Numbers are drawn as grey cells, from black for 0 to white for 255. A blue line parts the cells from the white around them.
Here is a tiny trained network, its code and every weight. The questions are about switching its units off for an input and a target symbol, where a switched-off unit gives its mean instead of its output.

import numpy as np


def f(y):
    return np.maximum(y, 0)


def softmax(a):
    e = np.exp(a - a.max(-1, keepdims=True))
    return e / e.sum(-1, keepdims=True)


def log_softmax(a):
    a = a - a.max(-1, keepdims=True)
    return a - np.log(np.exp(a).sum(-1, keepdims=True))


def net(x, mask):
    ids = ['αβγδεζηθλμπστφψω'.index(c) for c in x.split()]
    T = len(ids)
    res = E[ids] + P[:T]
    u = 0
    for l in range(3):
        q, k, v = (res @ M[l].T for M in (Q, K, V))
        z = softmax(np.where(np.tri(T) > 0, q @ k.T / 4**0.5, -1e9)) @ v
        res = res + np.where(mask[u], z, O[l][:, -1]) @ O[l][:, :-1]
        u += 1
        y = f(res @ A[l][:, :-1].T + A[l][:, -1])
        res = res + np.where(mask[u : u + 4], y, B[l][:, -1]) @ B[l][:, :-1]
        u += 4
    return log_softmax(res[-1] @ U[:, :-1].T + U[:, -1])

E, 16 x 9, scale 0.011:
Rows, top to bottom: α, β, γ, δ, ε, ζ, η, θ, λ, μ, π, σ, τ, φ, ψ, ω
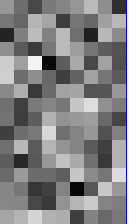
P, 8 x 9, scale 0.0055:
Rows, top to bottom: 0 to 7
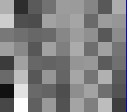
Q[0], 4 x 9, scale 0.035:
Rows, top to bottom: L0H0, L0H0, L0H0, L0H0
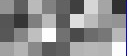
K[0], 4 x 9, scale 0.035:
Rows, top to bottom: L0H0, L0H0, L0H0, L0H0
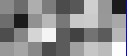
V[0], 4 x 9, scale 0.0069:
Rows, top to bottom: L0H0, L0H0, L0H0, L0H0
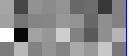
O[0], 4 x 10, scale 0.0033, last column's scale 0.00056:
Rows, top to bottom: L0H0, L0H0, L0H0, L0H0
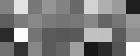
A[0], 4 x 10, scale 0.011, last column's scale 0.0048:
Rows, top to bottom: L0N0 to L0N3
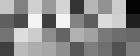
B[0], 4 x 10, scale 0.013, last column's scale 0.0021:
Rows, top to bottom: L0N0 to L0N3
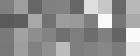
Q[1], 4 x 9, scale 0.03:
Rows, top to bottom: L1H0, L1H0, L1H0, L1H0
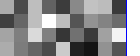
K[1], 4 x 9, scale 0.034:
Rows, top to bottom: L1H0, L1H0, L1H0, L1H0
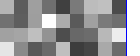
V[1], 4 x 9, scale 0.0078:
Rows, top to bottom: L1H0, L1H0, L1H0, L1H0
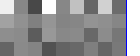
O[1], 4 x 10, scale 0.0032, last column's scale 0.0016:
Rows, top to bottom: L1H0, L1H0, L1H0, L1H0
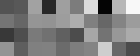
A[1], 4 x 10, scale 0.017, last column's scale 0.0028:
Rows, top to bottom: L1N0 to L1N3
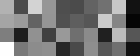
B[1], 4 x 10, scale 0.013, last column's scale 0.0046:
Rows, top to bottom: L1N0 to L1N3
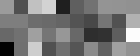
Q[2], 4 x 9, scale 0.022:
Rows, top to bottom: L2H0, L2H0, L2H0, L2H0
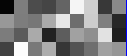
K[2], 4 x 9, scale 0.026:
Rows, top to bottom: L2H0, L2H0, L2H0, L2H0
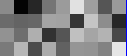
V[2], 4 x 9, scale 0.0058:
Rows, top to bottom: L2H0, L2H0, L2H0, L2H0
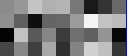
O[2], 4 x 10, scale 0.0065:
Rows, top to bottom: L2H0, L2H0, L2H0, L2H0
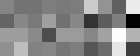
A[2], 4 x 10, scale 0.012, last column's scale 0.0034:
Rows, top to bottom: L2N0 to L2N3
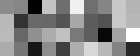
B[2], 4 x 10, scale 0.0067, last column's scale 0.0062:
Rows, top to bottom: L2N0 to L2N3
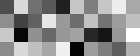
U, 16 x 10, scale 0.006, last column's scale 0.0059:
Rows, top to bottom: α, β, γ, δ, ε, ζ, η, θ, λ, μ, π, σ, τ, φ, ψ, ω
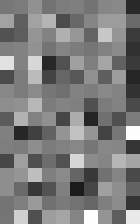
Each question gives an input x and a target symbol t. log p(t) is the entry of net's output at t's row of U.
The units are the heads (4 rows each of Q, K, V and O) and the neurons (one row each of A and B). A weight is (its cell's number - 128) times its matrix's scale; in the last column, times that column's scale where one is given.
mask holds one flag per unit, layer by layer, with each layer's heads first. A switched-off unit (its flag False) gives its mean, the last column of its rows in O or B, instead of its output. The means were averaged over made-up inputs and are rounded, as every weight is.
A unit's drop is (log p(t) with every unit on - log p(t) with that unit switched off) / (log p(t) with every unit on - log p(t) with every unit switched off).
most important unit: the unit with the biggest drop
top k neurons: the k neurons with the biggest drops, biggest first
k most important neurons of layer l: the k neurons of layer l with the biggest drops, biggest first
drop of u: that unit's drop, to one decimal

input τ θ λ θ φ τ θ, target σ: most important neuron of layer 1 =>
[L1N2]
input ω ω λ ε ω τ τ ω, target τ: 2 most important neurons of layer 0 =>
[L0N0 L0N3]
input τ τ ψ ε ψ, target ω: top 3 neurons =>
[L1N2 L2N3 L2N2]
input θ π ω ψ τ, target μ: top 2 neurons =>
[L1N2 L0N2]
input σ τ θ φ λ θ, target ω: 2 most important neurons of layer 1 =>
[L1N2 L1N1]
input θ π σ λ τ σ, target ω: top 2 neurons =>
[L1N2 L2N3]
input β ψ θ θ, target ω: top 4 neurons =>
[L1N2 L2N3 L0N2 L2N2]
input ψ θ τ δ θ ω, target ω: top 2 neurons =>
[L0N3 L2N2]
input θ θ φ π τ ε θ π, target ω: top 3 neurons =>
[L1N2 L0N2 L2N2]
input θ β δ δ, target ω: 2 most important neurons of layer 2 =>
[L2N3 L2N2]
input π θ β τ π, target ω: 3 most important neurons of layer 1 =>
[L1N2 L1N1 L1N0]
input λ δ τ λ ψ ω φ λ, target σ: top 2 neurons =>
[L1N2 L2N0]
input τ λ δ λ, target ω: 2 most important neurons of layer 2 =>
[L2N3 L2N2]
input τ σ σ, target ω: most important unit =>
L1H0
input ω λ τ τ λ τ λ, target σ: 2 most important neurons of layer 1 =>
[L1N2 L1N3]
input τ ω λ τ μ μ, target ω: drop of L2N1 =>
0.0
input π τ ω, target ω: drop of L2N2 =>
0.1
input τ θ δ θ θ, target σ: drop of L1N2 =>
0.7
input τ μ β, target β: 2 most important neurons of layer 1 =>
[L1N0 L1N2]
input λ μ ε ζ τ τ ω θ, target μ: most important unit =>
L0H0
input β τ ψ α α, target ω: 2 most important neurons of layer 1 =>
[L1N2 L1N1]
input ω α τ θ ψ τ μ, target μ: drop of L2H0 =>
-0.1
